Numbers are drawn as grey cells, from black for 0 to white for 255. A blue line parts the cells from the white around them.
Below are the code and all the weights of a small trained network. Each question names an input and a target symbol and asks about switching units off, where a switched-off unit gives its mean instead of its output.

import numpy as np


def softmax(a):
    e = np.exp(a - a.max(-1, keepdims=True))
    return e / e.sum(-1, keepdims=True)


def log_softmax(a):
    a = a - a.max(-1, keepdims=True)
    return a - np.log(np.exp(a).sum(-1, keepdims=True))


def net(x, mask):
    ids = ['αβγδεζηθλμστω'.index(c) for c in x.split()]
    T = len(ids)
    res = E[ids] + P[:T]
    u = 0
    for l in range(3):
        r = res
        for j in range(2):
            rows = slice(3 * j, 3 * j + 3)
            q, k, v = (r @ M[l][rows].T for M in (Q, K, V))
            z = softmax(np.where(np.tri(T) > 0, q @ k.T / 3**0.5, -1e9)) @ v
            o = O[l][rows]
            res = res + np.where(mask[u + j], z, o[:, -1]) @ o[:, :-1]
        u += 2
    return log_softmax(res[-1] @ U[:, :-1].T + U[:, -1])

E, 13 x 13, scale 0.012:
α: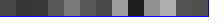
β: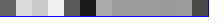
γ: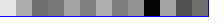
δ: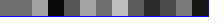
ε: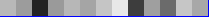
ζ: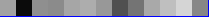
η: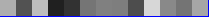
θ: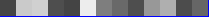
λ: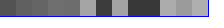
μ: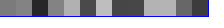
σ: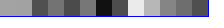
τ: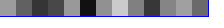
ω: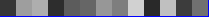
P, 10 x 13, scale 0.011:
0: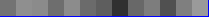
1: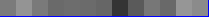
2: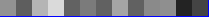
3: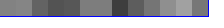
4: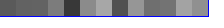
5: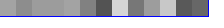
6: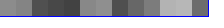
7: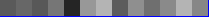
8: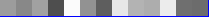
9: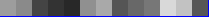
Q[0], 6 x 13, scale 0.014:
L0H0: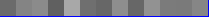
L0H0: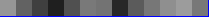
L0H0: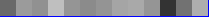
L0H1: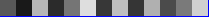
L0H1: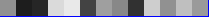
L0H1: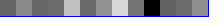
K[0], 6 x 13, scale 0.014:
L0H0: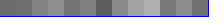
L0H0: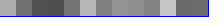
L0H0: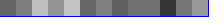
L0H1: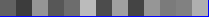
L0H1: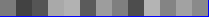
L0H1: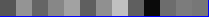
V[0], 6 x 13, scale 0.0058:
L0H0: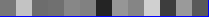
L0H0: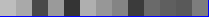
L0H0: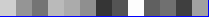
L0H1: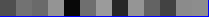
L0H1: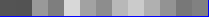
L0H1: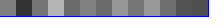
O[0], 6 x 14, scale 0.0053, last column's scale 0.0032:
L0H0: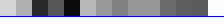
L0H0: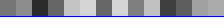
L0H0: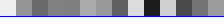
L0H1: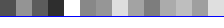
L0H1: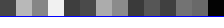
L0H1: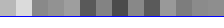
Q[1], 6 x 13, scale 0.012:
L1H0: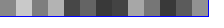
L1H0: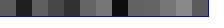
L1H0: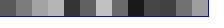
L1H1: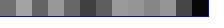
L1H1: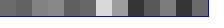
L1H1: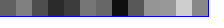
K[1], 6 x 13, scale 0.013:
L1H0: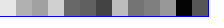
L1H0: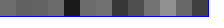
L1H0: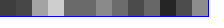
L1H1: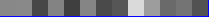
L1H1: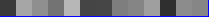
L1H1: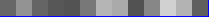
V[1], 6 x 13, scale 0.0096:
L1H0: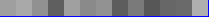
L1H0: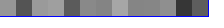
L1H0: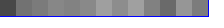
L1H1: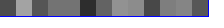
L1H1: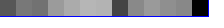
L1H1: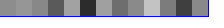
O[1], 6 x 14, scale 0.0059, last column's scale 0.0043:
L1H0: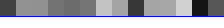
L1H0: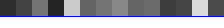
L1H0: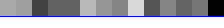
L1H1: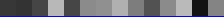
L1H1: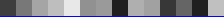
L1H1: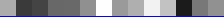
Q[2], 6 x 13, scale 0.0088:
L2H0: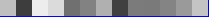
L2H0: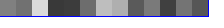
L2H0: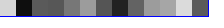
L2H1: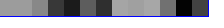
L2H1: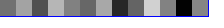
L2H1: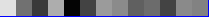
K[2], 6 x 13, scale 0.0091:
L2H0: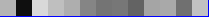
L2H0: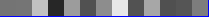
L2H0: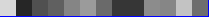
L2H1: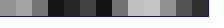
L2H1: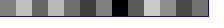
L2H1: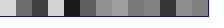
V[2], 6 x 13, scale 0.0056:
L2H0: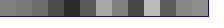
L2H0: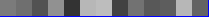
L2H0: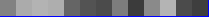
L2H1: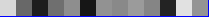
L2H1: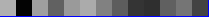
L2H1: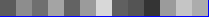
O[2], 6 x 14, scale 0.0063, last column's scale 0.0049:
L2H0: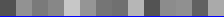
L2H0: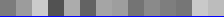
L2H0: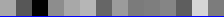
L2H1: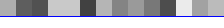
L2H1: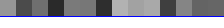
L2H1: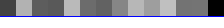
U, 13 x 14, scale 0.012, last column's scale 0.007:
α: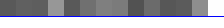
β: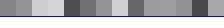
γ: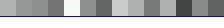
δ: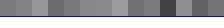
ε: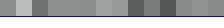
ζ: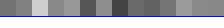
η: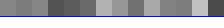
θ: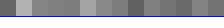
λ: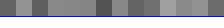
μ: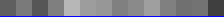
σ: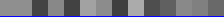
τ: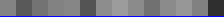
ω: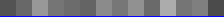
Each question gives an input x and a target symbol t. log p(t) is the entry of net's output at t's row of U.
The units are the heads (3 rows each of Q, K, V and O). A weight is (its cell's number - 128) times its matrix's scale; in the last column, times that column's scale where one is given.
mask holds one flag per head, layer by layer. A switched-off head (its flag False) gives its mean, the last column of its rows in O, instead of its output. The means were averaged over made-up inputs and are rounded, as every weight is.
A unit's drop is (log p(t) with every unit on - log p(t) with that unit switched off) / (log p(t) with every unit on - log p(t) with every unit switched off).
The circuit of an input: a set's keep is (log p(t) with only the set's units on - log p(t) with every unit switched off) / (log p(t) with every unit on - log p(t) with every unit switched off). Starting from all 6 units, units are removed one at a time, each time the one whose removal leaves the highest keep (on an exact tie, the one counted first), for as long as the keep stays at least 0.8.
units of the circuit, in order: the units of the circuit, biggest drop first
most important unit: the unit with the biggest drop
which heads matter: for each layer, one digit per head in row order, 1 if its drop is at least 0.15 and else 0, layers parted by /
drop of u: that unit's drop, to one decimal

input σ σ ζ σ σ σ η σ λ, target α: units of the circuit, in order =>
[L0H1; L1H0]
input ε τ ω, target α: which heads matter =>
01 / 10 / 10
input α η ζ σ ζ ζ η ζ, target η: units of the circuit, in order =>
[L1H1; L0H1]
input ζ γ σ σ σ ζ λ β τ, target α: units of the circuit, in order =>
[L0H1; L1H0]
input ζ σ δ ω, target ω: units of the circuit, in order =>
[L2H1; L1H1; L0H0]
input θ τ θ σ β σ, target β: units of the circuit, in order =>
[L0H1; L2H1; L2H0]
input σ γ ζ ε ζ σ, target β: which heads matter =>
11 / 00 / 01
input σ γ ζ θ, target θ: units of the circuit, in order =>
[L2H1; L1H1]
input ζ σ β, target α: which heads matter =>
00 / 10 / 10
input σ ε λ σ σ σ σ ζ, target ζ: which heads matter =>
00 / 01 / 10
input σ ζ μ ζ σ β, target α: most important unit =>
L1H0
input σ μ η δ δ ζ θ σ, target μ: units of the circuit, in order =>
[L0H0; L1H1]
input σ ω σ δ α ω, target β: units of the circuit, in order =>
[L0H1; L1H0]
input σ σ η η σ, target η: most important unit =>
L1H1
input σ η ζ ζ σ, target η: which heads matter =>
11 / 01 / 00
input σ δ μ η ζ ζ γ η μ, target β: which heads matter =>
01 / 00 / 00
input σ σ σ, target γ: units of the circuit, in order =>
[L1H0; L0H1]
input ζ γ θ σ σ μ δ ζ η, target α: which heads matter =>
01 / 10 / 00
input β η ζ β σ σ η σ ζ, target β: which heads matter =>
01 / 10 / 00
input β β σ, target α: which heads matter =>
00 / 10 / 01
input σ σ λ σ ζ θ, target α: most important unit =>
L0H1
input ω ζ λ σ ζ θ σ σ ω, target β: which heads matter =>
01 / 00 / 00
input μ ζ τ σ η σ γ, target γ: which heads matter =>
10 / 00 / 01
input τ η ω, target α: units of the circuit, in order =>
[L0H1; L1H0; L2H0]
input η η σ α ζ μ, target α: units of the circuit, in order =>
[L0H1; L1H0]
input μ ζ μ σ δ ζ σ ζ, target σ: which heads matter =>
11 / 11 / 00
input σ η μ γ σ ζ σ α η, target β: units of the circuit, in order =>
[L0H1]
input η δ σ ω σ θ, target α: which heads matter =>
01 / 10 / 00
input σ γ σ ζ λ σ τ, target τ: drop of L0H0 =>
0.0
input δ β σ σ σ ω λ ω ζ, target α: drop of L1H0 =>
0.2
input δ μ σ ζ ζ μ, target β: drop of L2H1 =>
0.1
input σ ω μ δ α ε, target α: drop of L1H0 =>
0.4
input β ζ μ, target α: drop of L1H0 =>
0.6
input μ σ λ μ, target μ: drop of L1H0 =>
0.1
